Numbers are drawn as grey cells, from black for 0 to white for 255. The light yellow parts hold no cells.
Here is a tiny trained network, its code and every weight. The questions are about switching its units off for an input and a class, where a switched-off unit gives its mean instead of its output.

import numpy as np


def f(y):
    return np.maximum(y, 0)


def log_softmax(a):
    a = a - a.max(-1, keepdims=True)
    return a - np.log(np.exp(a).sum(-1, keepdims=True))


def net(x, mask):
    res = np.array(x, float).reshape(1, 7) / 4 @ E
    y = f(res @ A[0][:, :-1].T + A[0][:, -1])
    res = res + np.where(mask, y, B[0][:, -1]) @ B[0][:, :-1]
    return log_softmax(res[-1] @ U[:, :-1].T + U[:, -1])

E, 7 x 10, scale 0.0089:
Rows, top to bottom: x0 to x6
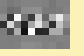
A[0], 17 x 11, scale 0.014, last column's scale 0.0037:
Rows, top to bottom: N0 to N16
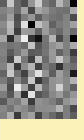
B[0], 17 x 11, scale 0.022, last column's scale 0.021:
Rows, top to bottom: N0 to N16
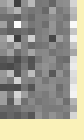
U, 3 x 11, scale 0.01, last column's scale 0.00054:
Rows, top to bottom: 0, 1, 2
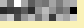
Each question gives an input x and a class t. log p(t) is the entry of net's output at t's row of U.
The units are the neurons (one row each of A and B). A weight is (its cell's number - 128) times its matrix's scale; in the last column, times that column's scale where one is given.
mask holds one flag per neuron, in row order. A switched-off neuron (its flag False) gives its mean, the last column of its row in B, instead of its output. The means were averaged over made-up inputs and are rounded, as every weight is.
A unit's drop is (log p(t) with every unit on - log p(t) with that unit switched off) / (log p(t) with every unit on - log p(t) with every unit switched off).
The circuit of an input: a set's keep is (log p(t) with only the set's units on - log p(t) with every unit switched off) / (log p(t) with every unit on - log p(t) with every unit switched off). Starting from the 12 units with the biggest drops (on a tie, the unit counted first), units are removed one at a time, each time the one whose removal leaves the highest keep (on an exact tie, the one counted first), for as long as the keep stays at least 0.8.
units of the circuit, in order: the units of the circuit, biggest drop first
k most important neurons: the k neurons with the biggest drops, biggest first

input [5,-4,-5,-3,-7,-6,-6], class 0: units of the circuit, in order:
(N3)
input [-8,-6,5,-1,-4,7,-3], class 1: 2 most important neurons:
(N12 N8)
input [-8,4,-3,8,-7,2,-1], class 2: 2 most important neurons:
(N10 N0)
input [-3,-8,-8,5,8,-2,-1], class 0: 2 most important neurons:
(N13 N11)
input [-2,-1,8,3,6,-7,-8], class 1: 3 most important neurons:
(N8 N12 N3)
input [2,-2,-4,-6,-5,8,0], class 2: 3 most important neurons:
(N5 N13 N11)
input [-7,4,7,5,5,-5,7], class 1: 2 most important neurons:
(N8 N12)
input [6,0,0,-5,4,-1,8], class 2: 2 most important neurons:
(N5 N3)
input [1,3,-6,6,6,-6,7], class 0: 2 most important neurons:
(N13 N5)
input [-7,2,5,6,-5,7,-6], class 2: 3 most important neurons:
(N10 N0 N13)
